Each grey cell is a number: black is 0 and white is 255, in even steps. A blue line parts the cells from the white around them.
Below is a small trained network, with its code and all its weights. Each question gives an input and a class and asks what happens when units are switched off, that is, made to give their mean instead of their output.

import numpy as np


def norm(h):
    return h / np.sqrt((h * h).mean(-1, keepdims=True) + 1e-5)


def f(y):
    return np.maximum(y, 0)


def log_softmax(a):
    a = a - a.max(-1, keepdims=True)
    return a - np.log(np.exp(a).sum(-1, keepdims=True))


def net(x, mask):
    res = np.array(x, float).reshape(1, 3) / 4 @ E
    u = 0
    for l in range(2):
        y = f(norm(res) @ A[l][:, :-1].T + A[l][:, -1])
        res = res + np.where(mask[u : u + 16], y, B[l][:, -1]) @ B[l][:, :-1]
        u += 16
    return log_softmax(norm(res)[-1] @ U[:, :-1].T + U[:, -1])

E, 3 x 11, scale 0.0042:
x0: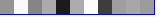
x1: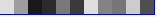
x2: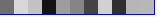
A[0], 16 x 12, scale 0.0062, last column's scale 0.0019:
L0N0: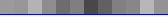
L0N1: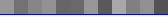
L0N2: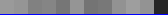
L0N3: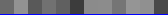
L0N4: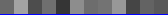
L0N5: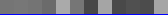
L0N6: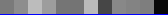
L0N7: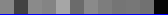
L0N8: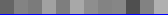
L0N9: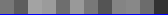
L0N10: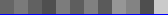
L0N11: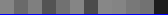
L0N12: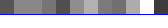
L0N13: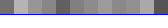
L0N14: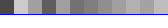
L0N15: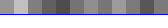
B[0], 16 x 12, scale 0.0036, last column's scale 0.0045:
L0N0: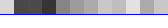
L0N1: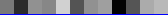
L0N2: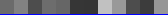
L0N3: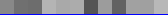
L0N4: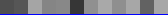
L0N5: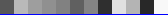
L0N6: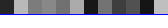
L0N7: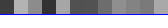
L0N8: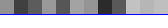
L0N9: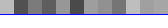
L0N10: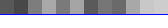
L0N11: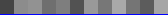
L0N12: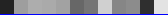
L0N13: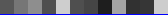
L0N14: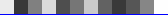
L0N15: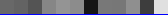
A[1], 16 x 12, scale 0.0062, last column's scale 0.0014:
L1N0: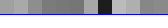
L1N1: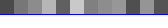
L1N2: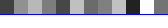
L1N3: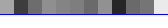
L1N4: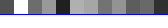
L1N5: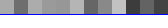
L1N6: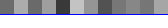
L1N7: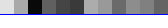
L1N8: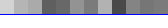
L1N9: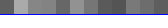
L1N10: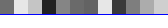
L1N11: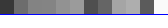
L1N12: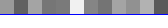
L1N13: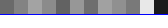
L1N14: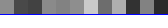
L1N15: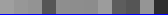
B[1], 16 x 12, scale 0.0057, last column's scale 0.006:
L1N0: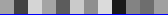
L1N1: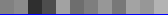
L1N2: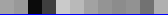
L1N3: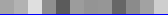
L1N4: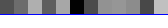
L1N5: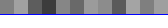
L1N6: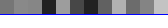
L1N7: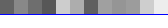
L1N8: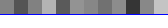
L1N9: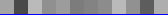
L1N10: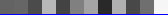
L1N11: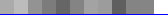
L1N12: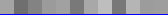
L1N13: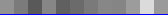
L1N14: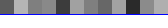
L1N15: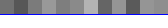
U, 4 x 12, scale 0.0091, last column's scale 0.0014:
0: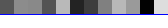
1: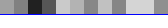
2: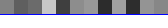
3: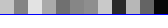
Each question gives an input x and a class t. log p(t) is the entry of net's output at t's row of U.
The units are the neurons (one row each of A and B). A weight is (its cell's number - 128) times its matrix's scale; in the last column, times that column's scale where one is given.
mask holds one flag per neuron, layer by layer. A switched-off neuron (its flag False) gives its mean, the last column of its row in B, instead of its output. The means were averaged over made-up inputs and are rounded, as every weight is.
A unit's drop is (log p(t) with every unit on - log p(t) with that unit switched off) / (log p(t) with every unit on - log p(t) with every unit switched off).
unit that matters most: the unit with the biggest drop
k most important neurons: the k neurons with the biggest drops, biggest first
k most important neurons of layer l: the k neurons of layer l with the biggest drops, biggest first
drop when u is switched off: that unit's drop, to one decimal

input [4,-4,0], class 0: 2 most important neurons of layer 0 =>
[L0N6; L0N12]
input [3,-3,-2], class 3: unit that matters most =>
L0N9
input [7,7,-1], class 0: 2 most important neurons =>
[L1N4; L0N0]
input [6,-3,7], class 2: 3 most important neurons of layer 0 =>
[L0N0; L0N5; L0N14]
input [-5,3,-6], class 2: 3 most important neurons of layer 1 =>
[L1N14; L1N4; L1N6]
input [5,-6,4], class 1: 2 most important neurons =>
[L0N0; L1N2]
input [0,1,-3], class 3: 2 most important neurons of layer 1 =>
[L1N3; L1N10]
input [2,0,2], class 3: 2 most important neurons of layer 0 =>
[L0N14; L0N5]
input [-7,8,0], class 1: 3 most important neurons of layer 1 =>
[L1N4; L1N7; L1N6]
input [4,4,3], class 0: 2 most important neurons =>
[L0N0; L0N12]
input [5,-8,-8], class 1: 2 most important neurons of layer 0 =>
[L0N14; L0N5]
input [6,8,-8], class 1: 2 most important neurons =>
[L1N7; L1N10]
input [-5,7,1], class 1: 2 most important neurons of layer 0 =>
[L0N12; L0N13]
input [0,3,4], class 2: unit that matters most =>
L1N8
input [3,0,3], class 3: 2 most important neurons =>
[L0N14; L0N5]
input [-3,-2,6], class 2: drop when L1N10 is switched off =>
0.2
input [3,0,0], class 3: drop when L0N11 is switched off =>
0.1
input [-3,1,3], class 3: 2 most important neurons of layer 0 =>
[L0N5; L0N12]
